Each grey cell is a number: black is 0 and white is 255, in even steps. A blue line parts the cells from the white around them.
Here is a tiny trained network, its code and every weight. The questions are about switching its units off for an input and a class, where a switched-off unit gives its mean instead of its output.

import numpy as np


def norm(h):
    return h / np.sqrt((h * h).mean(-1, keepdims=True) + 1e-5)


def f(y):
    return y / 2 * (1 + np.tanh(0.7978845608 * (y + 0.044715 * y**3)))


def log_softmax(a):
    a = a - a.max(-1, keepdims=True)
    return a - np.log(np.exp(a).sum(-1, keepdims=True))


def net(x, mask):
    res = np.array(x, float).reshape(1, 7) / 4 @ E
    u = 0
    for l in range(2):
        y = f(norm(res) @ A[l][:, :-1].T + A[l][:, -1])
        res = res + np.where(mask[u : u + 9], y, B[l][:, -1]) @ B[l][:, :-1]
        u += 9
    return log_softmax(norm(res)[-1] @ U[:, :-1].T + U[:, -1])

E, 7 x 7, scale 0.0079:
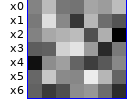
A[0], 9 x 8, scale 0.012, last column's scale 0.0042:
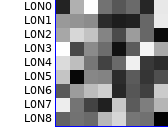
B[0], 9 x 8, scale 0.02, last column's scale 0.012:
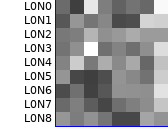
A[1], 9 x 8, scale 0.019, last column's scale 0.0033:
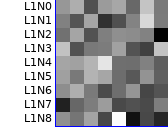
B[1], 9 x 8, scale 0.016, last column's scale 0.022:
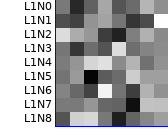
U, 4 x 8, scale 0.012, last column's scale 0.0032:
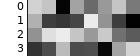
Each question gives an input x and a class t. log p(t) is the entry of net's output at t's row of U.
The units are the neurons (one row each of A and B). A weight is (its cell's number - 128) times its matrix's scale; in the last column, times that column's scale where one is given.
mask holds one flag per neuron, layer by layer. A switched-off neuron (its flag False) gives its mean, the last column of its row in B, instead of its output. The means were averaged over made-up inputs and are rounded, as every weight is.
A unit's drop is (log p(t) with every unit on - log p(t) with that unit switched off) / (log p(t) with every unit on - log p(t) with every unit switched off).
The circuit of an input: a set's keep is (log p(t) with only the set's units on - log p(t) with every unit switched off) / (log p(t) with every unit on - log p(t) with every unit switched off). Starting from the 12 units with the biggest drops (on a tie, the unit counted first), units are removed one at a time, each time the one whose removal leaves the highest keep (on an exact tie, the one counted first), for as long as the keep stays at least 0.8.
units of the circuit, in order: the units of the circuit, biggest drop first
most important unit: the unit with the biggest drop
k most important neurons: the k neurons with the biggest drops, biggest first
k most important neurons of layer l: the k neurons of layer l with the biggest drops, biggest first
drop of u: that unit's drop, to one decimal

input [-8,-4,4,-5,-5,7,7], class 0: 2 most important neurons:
L0N0; L0N4
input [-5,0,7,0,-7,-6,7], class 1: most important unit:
L0N5
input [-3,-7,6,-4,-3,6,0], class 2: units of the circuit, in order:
L0N4; L1N4
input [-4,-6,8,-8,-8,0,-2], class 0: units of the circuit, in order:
L0N0; L0N4
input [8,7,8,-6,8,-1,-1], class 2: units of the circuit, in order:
L0N4; L1N1
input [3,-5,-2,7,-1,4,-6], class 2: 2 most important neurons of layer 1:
L1N4; L1N7
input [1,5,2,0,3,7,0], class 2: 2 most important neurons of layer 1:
L1N1; L1N4
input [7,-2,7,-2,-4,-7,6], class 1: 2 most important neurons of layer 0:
L0N5; L0N1
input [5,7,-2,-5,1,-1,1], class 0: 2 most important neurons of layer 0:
L0N0; L0N4
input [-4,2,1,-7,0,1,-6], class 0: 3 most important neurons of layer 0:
L0N4; L0N0; L0N7
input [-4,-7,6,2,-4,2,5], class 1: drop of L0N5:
0.2
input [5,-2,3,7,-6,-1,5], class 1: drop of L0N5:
0.2
